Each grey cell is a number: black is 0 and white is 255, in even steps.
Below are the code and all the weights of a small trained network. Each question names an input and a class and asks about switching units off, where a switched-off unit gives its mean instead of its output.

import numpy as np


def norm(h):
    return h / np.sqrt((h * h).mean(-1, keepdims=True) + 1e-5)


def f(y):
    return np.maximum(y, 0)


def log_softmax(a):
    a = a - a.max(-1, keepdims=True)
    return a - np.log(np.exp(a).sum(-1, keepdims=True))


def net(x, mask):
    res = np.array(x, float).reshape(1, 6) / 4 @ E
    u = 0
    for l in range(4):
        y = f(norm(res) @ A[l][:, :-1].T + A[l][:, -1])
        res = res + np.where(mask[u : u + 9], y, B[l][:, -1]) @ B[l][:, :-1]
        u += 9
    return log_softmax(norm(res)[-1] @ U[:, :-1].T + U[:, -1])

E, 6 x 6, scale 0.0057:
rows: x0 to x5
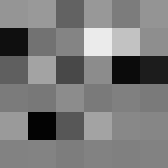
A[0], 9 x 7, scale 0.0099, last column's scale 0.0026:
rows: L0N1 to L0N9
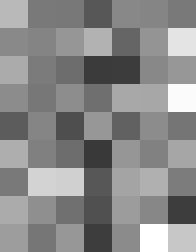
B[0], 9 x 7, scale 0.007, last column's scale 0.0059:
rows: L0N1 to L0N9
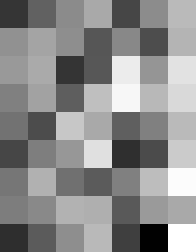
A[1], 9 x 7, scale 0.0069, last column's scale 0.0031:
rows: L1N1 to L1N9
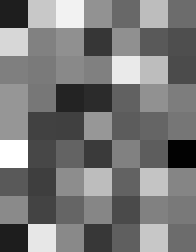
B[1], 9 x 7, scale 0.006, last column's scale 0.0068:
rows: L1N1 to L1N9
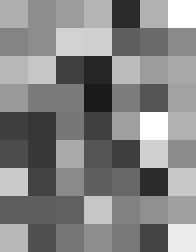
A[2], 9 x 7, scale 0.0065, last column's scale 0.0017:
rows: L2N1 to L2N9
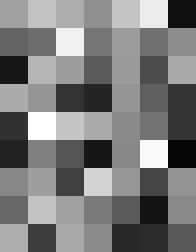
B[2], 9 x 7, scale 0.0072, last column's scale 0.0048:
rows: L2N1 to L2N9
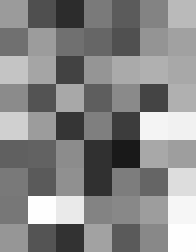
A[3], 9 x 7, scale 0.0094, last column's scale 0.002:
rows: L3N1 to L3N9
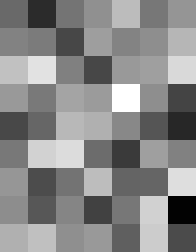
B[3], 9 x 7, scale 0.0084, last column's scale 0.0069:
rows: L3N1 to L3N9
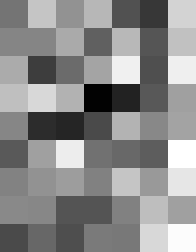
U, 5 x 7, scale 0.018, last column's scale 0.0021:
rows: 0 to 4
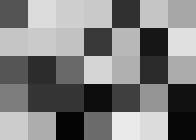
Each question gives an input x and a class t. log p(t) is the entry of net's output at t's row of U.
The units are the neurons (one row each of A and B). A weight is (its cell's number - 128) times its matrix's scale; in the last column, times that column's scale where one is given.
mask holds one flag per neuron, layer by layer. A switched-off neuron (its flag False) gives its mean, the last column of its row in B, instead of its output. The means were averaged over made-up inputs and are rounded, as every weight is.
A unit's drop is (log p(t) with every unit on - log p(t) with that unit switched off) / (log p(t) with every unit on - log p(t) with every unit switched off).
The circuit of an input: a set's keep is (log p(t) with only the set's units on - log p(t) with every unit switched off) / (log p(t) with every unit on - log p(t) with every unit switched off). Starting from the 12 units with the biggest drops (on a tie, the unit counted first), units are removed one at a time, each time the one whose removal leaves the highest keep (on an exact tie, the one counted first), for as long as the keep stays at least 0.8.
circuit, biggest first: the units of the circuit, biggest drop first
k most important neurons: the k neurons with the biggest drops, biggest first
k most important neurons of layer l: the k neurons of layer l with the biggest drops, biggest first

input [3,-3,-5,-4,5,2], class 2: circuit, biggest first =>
[L0N9]
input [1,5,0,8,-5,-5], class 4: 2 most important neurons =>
[L0N9, L0N6]
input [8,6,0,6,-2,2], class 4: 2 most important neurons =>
[L0N9, L0N6]
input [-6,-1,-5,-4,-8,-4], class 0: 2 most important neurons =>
[L0N9, L0N3]
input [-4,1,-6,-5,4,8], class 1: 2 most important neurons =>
[L0N4, L3N4]
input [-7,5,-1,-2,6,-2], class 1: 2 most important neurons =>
[L0N9, L3N4]
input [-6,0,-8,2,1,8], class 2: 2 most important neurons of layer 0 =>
[L0N9, L0N3]
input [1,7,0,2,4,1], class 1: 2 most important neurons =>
[L0N9, L0N6]
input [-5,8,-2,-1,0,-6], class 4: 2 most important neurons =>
[L1N9, L0N9]
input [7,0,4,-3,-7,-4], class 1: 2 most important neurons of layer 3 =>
[L3N3, L3N6]
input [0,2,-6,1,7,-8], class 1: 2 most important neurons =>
[L3N4, L0N4]
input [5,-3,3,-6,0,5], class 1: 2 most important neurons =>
[L0N3, L3N9]
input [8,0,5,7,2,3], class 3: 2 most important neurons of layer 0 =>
[L0N9, L0N6]
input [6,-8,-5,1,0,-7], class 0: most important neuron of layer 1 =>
[L1N9]
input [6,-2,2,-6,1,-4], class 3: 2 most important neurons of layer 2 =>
[L2N6, L2N8]
